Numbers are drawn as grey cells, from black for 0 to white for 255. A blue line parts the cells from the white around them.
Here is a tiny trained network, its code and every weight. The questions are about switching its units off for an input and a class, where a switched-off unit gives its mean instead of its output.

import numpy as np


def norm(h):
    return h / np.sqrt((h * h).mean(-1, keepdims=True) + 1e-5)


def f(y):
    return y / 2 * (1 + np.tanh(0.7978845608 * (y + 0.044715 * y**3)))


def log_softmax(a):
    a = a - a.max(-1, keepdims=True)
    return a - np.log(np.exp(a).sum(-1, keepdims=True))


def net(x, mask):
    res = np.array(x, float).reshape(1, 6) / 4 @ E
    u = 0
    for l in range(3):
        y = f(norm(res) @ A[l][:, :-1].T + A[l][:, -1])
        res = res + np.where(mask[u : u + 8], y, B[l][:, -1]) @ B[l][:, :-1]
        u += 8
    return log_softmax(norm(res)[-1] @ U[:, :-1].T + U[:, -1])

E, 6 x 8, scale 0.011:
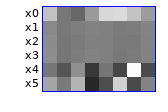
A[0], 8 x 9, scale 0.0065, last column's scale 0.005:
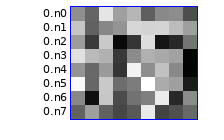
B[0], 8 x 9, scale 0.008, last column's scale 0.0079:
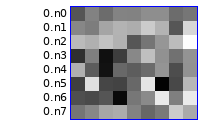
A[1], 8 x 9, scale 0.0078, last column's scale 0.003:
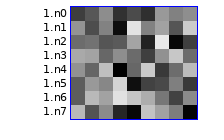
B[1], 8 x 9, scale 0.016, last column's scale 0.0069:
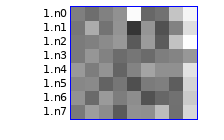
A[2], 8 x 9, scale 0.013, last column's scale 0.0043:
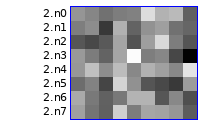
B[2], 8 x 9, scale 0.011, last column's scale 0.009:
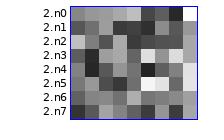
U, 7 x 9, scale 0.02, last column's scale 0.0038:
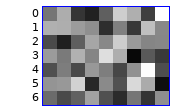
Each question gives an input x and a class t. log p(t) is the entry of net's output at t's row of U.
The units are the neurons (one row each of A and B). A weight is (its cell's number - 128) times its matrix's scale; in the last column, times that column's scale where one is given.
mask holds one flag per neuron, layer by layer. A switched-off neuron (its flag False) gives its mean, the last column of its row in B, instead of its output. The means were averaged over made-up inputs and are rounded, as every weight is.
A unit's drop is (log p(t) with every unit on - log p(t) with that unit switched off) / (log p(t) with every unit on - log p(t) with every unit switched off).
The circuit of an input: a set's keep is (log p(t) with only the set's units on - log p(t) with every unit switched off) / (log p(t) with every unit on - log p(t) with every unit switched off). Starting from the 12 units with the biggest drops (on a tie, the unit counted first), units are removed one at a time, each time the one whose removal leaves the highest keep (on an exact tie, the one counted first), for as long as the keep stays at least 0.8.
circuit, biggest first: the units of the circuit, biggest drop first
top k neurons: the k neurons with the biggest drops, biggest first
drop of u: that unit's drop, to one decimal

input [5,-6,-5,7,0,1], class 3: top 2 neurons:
[0.n5 2.n5]
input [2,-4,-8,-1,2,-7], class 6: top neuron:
[1.n0]
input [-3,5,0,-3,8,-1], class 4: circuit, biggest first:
[1.n0 1.n2]
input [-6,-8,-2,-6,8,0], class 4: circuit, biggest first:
[1.n2 1.n0]
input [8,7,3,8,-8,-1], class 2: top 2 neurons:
[2.n3 1.n2]
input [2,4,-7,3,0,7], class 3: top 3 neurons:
[2.n0 2.n5 0.n5]
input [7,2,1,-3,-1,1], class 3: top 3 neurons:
[0.n5 2.n0 2.n5]
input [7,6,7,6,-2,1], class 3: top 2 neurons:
[0.n5 2.n0]
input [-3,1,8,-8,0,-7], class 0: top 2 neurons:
[0.n6 2.n5]
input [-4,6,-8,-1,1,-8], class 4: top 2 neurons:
[1.n2 0.n5]
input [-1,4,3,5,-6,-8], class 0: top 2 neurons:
[2.n5 1.n0]
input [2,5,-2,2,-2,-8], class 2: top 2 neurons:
[0.n6 2.n3]
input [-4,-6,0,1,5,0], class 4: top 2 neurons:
[1.n0 1.n2]
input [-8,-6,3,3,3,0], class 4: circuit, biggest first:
[1.n0]
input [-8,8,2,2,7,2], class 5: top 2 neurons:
[1.n7 2.n4]
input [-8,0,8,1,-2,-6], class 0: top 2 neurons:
[2.n5 0.n6]
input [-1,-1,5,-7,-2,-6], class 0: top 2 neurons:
[0.n6 2.n5]
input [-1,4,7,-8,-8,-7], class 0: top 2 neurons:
[2.n5 1.n0]
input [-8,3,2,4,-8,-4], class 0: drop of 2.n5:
0.3
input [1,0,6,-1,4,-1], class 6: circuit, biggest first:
[2.n0]
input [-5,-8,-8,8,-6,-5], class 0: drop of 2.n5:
0.3
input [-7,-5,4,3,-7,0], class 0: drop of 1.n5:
0.4
